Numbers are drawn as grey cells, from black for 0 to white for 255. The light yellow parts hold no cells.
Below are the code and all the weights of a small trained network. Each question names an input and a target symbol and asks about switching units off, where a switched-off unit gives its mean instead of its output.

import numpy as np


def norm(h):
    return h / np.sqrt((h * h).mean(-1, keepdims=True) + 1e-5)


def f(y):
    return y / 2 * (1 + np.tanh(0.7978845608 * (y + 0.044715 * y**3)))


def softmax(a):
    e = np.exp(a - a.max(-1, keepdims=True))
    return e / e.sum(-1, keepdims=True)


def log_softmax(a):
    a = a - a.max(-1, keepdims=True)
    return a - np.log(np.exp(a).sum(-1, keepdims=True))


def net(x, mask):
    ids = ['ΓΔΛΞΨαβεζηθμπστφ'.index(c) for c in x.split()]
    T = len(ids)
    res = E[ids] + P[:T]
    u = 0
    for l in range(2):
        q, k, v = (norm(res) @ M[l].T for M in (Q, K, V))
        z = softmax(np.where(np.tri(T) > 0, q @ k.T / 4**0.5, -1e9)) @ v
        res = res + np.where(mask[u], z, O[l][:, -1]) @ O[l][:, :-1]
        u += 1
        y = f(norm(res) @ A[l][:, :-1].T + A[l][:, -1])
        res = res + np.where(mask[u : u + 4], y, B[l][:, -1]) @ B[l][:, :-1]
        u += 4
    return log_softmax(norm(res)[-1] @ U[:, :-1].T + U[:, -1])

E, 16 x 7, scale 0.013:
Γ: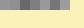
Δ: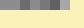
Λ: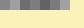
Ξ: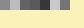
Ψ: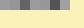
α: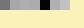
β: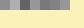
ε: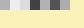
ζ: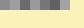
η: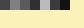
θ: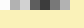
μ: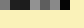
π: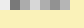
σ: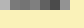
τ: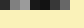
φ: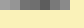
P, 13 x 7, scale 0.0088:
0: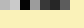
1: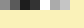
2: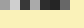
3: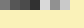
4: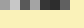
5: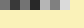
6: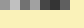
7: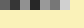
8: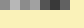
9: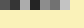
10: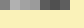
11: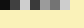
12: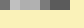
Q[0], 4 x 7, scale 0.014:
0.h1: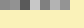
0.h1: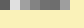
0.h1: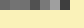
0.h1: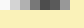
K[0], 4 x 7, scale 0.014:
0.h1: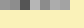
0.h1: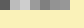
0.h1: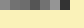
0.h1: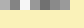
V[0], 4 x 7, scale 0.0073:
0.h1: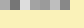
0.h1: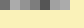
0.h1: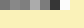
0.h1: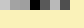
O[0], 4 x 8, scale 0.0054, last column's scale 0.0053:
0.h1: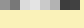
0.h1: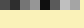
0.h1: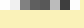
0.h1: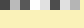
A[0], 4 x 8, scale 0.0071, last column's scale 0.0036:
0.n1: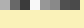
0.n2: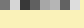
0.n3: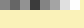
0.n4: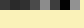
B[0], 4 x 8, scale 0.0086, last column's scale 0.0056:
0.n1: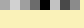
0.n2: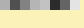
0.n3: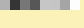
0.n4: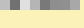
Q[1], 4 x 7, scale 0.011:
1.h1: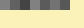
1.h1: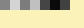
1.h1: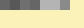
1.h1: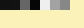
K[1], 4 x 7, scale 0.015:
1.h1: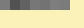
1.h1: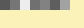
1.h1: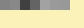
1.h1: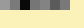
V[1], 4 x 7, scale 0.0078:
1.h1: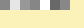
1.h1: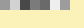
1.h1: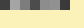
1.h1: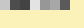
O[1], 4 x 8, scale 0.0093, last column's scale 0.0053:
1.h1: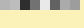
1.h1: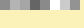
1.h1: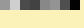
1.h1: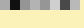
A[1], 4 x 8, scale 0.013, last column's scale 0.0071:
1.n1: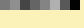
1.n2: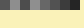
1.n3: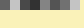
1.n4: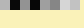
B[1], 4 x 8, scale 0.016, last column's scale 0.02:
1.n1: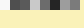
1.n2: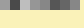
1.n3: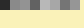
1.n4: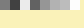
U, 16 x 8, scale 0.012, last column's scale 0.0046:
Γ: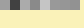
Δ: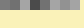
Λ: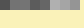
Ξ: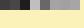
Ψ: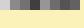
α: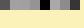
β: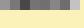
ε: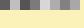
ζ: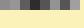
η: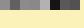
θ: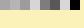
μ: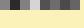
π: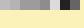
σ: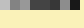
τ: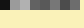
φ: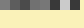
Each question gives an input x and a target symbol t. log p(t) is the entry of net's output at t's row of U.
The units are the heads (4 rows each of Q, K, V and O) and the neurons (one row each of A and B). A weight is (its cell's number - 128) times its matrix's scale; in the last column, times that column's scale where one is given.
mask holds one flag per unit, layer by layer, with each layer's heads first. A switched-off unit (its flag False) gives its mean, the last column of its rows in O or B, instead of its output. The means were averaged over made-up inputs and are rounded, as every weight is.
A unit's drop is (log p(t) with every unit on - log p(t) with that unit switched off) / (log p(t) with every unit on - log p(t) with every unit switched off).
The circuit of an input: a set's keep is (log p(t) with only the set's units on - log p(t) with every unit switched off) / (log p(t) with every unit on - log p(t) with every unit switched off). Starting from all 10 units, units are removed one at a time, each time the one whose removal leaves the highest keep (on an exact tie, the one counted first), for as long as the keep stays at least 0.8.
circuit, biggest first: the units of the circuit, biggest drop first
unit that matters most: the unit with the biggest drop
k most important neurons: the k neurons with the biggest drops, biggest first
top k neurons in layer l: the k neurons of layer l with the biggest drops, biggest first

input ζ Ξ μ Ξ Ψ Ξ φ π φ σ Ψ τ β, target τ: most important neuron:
(0.n4)
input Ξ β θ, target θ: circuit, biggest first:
(1.n4 0.h1)
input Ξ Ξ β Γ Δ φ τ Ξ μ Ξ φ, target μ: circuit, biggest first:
(0.n4 0.h1 1.h1 1.n4)
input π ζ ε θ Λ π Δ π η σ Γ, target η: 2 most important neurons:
(0.n4 0.n3)
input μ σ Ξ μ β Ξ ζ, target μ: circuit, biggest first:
(1.h1 0.n4 1.n4)
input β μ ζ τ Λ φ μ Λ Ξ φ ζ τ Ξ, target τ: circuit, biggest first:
(1.h1 1.n3)
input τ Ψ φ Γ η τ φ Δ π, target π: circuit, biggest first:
(0.h1 1.n4 0.n1)
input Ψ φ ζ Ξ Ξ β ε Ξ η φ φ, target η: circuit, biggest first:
(0.n4 1.h1 1.n4)
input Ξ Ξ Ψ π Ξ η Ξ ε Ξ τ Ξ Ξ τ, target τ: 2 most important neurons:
(1.n3 1.n4)
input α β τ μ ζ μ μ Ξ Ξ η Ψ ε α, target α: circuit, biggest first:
(1.n4 0.n2)
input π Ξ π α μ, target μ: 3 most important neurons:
(0.n3 1.n4 0.n4)
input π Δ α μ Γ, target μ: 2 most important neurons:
(0.n4 1.n4)
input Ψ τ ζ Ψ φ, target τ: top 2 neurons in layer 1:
(1.n3 1.n4)
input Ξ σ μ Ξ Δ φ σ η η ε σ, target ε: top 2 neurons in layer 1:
(1.n3 1.n4)
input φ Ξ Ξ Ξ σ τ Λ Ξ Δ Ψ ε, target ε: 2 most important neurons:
(1.n4 1.n3)
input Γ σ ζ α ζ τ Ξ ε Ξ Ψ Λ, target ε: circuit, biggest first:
(1.h1 1.n4 1.n3)
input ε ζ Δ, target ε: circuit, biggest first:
(1.h1 1.n3 1.n4)
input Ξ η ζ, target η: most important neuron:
(1.n4)
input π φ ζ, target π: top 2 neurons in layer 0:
(0.n3 0.n1)
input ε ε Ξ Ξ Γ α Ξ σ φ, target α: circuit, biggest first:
(1.n4 1.h1 0.n3)
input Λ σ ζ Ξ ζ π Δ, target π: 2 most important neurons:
(1.n4 0.n3)
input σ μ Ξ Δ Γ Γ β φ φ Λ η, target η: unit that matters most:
0.n3
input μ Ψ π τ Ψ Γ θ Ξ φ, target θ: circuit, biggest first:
(0.h1 1.n4)
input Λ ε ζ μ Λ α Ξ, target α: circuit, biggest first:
(1.n4 1.h1)
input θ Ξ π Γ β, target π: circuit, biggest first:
(1.n4 0.h1)
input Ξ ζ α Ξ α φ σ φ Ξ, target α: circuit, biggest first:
(1.n4 1.h1 0.n3)
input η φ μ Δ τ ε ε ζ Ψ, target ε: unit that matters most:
1.h1
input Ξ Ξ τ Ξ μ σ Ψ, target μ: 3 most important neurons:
(0.n4 1.n4 0.n3)
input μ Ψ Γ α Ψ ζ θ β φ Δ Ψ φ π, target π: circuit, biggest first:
(1.n4 0.h1 0.n1)
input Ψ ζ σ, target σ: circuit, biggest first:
(1.n4 0.n3 0.h1)
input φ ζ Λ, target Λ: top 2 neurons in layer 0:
(0.n4 0.n3)
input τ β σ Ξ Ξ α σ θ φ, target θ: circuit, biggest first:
(1.n4 0.h1)
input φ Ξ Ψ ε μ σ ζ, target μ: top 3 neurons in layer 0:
(0.n4 0.n3 0.n1)
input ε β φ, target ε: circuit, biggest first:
(1.h1 1.n3 1.n4)
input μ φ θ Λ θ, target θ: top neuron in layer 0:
(0.n3)
